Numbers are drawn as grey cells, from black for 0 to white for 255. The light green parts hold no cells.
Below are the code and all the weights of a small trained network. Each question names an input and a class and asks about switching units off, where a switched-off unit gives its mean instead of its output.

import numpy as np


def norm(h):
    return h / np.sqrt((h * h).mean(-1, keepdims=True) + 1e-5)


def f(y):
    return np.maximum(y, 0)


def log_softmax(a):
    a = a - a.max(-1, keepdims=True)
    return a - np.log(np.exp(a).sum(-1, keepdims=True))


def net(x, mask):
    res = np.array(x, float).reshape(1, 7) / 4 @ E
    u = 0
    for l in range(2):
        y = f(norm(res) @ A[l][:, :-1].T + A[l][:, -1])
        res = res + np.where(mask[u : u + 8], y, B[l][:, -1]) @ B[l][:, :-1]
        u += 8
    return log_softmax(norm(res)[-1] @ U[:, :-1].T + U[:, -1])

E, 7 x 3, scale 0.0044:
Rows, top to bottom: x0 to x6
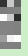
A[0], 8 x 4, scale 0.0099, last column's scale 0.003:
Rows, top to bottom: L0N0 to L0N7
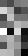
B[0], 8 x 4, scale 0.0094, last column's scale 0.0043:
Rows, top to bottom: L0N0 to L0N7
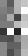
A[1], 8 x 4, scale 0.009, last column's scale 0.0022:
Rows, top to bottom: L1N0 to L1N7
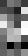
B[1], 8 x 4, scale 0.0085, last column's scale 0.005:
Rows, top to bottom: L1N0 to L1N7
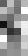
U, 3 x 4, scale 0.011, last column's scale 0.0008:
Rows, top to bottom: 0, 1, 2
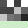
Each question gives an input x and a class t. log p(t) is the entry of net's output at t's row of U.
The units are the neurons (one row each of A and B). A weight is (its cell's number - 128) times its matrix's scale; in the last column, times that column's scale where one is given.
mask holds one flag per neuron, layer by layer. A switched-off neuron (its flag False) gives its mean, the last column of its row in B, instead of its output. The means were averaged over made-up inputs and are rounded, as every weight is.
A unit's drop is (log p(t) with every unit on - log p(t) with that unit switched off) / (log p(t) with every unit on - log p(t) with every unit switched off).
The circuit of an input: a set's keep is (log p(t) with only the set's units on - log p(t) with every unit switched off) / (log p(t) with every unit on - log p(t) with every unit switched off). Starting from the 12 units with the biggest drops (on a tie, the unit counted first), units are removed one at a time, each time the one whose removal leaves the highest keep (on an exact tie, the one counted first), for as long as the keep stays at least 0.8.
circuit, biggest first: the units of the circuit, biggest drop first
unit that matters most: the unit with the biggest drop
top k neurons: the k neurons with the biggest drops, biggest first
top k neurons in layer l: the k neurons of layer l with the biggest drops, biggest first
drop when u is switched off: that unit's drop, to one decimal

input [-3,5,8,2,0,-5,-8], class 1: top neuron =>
(L1N3)
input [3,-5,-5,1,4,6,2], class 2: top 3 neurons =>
(L0N4, L1N5, L1N3)
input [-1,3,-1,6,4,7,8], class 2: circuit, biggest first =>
(L1N5, L1N4)
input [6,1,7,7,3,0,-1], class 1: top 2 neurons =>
(L1N3, L0N4)
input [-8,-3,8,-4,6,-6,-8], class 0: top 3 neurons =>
(L0N4, L0N0, L0N3)
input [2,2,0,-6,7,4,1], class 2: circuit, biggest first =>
(L0N4, L1N3)
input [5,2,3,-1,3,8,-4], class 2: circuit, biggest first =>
(L0N4, L1N4)
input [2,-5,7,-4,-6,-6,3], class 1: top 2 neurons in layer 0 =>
(L0N4, L0N1)
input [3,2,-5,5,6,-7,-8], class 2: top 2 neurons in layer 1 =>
(L1N3, L1N6)
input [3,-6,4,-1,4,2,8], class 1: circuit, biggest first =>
(L0N4, L1N3)
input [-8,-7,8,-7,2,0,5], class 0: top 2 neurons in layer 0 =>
(L0N4, L0N0)
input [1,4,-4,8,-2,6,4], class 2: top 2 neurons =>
(L1N5, L1N3)
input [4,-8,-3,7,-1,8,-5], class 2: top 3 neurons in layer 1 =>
(L1N5, L1N3, L1N4)
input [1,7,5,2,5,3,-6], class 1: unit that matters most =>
L0N7
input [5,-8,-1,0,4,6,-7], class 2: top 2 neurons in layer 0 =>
(L0N4, L0N3)
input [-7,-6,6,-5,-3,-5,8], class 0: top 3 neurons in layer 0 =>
(L0N4, L0N0, L0N3)
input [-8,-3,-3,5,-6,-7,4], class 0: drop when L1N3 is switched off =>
-0.1
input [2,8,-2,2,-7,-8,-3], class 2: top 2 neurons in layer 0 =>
(L0N4, L0N0)
